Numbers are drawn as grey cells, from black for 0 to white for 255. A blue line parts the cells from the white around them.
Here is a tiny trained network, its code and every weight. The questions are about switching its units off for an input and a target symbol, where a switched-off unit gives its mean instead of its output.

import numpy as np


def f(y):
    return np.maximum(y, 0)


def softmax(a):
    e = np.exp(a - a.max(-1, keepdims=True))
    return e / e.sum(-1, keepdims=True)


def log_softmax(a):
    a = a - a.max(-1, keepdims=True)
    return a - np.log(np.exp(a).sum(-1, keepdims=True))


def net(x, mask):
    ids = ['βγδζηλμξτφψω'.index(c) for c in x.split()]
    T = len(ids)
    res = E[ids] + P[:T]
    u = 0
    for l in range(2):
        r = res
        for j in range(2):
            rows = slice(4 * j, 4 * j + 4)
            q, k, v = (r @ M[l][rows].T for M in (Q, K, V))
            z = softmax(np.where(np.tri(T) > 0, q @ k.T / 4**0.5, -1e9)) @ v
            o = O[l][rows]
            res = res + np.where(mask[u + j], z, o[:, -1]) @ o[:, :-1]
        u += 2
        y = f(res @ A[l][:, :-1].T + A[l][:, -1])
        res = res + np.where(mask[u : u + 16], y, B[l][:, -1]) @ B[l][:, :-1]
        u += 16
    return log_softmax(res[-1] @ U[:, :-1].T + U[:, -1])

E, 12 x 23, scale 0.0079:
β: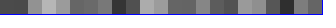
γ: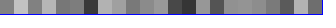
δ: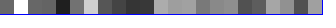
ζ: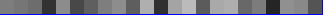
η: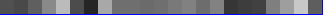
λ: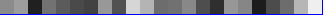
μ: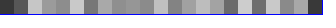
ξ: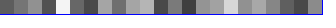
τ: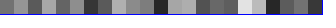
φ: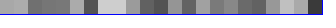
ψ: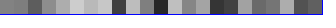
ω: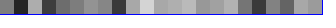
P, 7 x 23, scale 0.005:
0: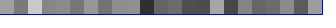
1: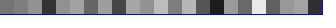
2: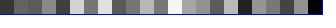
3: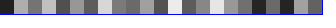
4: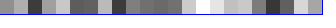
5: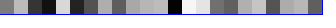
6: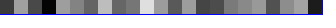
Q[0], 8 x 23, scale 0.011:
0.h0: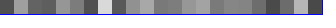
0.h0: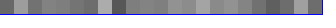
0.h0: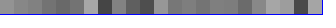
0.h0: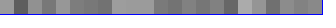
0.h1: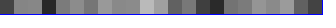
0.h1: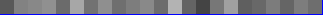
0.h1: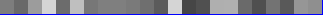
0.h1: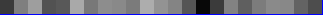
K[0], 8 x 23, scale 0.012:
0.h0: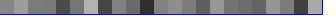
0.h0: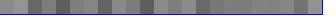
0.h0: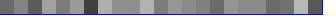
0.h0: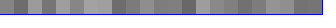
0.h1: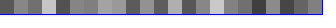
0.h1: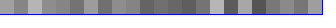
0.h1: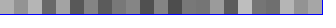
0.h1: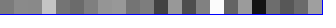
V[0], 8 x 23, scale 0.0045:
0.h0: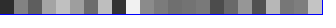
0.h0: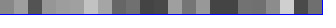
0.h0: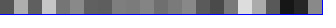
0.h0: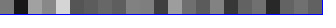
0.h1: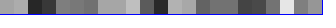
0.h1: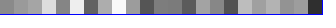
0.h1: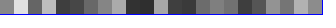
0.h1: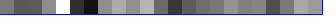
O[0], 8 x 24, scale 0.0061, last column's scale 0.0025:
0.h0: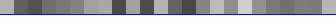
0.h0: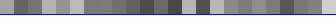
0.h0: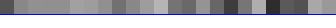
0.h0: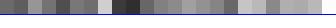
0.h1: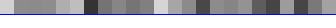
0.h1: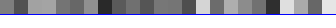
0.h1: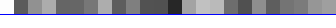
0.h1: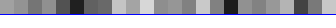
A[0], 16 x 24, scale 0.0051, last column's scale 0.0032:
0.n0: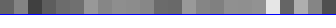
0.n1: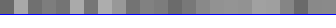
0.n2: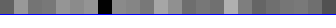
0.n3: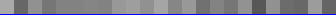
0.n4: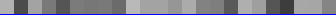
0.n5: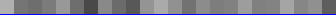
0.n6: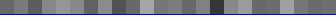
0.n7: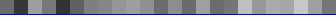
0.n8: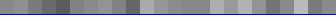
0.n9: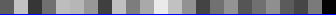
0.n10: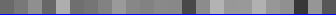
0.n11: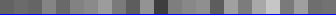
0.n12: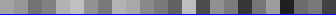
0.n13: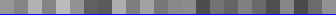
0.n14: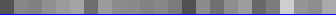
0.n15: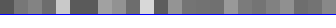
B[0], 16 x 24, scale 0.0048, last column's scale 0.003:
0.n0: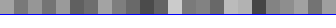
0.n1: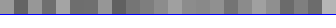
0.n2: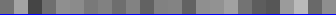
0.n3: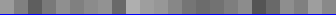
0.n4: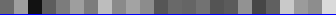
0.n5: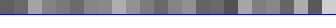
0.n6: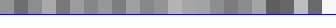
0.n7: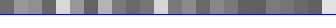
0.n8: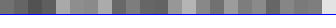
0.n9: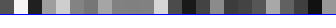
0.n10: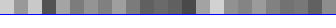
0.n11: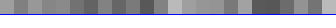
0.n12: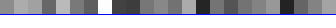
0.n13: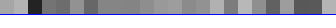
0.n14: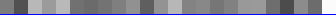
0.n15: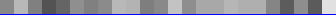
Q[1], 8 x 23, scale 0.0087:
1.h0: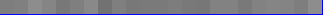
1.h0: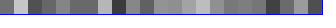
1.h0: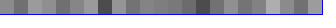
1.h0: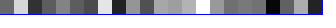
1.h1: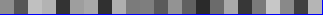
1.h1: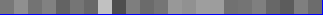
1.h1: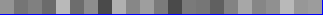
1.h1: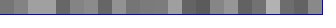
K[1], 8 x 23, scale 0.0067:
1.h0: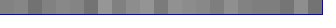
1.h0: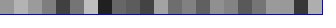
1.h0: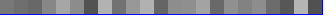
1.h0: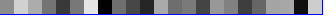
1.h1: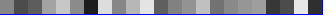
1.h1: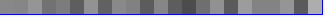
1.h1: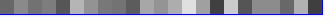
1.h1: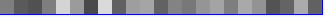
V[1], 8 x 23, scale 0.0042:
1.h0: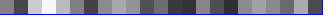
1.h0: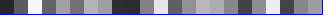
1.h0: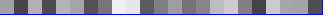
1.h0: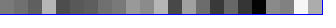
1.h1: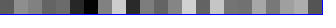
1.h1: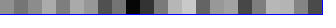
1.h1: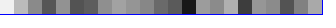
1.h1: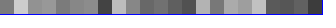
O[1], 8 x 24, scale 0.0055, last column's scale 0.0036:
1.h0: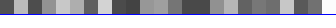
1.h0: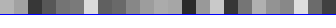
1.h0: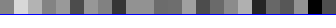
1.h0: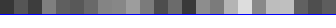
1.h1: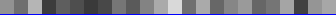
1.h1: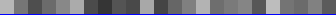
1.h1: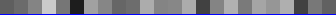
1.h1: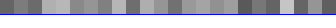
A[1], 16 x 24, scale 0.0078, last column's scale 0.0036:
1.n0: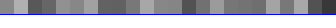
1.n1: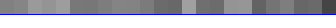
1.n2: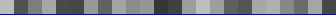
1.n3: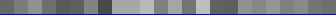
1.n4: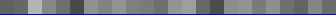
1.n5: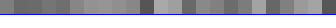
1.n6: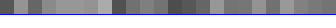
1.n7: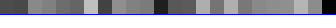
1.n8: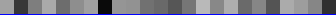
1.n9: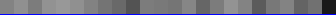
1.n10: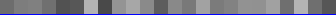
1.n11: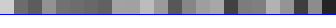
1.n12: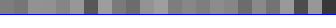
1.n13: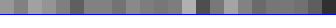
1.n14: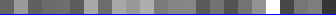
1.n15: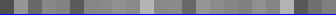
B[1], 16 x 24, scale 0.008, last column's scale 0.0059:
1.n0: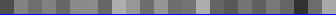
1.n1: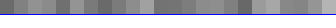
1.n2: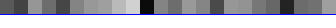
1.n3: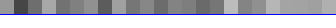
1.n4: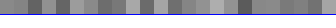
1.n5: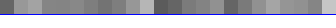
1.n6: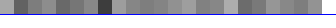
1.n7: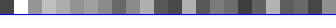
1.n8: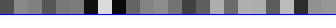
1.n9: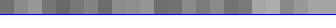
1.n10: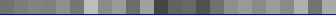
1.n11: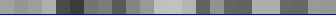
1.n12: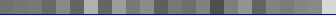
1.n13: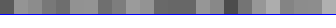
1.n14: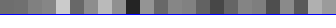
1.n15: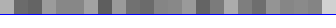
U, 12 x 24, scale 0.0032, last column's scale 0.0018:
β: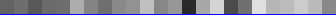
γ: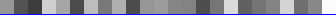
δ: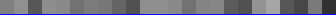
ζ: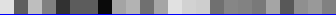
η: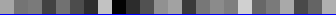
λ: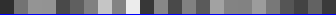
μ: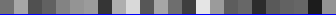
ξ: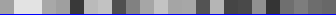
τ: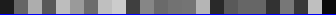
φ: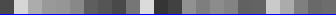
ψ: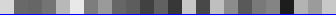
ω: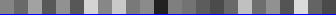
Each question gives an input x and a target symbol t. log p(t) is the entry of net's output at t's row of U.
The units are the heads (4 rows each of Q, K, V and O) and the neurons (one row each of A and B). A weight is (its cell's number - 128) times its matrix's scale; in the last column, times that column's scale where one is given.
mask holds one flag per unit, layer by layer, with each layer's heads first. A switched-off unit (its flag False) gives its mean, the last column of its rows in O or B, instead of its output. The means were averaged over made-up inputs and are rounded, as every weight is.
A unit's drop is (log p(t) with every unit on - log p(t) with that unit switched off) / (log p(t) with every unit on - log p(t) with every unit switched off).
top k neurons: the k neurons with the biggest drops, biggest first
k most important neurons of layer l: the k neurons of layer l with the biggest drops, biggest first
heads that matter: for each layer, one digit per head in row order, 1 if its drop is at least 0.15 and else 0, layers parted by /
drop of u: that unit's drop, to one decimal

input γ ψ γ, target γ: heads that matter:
01 / 11
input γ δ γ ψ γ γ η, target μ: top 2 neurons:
(0.n9; 1.n0)
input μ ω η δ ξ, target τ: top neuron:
(1.n14)
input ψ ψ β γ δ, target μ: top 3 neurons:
(0.n9; 1.n0; 0.n2)
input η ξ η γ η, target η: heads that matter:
10 / 11
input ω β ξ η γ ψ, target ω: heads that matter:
01 / 10
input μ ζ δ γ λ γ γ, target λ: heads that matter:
11 / 10
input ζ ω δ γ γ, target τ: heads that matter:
11 / 10
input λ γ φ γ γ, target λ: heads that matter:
01 / 11
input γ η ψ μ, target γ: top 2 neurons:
(1.n15; 1.n6)
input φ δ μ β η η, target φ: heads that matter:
11 / 11
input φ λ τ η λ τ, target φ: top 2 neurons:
(1.n1; 1.n13)
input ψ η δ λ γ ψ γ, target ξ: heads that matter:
11 / 10
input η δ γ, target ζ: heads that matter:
01 / 11
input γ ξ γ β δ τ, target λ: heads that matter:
11 / 10
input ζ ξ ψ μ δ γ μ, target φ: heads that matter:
11 / 10
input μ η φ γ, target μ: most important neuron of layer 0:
(0.n7)
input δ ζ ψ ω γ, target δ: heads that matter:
11 / 11
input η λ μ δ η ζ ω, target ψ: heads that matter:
01 / 00
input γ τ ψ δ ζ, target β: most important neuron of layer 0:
(0.n15)
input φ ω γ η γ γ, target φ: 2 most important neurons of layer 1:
(1.n1; 1.n13)
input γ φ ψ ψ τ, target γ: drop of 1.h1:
0.5
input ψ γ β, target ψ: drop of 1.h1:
0.4
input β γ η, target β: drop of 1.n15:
0.0
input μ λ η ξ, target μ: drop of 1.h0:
0.5
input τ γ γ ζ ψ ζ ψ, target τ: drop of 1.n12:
0.1
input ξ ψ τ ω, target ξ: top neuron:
(0.n10)
